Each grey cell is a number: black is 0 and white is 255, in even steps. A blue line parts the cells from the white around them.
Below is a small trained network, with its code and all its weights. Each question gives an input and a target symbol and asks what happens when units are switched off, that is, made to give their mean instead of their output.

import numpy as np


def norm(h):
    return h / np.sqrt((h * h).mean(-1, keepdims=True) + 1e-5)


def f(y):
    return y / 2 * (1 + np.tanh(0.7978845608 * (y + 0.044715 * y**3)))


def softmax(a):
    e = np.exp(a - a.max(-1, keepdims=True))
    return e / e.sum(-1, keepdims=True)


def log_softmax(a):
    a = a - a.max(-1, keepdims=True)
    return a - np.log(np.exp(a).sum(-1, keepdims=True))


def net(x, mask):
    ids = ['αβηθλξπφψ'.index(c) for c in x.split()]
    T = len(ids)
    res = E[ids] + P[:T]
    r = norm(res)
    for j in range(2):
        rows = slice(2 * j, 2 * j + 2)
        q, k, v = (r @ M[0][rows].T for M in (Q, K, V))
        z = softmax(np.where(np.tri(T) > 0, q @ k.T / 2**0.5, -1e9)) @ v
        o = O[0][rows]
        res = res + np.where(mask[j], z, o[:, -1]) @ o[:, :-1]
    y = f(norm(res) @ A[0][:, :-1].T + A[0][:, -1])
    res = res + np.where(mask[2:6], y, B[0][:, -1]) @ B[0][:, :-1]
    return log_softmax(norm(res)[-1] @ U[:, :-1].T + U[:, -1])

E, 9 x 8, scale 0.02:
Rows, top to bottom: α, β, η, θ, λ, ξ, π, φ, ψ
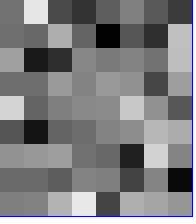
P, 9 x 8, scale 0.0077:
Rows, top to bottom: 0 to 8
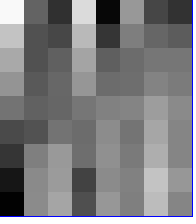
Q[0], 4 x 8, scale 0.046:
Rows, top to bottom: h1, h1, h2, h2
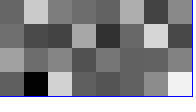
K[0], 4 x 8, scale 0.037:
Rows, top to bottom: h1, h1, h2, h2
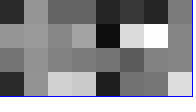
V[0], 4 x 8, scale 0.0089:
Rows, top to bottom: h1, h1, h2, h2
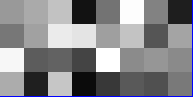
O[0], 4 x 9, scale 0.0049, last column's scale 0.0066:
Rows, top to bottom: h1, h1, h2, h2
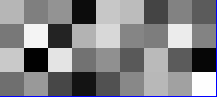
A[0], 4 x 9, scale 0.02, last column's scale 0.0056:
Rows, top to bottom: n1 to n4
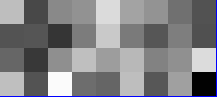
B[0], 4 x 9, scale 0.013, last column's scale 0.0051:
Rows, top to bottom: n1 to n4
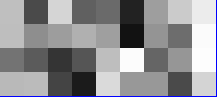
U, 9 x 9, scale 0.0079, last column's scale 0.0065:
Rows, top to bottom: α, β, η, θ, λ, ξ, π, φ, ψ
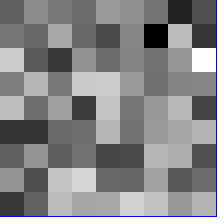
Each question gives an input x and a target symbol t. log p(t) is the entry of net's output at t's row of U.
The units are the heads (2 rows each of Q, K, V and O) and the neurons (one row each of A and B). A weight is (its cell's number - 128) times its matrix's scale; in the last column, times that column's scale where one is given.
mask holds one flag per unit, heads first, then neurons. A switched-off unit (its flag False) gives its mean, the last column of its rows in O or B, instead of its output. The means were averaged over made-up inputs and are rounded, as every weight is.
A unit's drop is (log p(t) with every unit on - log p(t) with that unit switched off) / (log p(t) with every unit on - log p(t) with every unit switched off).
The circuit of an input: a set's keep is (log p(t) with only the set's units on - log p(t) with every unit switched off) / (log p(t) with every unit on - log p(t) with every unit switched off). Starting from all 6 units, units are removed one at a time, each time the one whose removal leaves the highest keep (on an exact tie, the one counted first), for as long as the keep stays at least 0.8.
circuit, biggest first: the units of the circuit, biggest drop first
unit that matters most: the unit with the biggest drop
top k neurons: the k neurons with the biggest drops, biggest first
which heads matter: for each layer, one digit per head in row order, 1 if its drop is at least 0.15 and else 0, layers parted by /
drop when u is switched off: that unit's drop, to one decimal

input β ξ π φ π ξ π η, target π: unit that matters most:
h2
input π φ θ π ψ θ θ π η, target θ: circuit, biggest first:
h2; h1
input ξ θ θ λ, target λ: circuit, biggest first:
n1; h1
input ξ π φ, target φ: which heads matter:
00
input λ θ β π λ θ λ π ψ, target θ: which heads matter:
11
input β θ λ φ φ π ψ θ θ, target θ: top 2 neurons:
n2; n1
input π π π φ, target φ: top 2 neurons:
n3; n4
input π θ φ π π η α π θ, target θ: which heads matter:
10
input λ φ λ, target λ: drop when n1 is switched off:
0.5
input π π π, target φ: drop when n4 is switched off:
0.2
